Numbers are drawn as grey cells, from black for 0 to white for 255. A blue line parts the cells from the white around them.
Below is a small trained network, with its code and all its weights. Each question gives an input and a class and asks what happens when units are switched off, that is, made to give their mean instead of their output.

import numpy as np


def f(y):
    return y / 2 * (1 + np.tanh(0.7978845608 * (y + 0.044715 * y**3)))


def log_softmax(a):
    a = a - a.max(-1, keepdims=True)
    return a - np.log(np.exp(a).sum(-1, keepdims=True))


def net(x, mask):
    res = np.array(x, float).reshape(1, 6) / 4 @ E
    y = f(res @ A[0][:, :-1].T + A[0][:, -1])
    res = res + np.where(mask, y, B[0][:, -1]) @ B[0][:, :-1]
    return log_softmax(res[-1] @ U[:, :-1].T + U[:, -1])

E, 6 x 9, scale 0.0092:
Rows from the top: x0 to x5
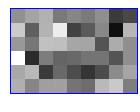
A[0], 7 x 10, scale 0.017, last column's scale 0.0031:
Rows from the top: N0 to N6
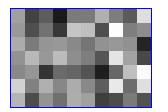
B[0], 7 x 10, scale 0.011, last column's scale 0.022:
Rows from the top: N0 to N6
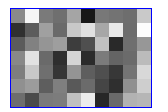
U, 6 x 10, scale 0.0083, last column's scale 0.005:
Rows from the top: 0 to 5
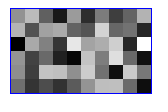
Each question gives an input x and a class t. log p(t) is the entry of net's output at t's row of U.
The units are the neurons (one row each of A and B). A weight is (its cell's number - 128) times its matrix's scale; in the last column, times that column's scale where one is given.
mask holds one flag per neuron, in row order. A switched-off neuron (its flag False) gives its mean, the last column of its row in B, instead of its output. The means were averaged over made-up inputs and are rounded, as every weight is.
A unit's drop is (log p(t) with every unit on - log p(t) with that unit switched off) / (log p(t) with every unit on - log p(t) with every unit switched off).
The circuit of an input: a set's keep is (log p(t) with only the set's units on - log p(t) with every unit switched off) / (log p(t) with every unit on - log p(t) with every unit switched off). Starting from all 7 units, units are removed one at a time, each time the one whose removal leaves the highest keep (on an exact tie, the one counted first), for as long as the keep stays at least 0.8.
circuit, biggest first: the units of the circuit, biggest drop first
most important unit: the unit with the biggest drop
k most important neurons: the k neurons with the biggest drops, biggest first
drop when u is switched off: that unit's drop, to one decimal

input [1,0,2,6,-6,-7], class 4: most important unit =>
N6
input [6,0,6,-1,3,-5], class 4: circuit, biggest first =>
[N1; N0; N3; N6]
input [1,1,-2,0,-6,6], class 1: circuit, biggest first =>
[N1; N4; N3]
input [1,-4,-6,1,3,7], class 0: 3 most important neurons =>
[N0; N1; N6]
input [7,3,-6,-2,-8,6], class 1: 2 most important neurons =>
[N1; N4]
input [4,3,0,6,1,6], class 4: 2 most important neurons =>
[N3; N4]
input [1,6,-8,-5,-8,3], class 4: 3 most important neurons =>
[N1; N0; N3]
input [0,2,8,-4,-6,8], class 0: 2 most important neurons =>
[N3; N5]
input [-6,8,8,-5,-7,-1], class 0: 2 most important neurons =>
[N3; N1]
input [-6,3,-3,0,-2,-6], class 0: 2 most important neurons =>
[N1; N4]
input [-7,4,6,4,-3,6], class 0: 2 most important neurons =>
[N3; N5]
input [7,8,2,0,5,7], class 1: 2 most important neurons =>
[N4; N0]
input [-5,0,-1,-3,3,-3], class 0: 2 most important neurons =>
[N1; N4]
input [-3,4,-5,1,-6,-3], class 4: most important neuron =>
[N1]
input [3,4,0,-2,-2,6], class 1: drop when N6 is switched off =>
0.2
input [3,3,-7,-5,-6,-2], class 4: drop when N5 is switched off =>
-0.1
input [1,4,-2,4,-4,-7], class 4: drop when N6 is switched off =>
0.2
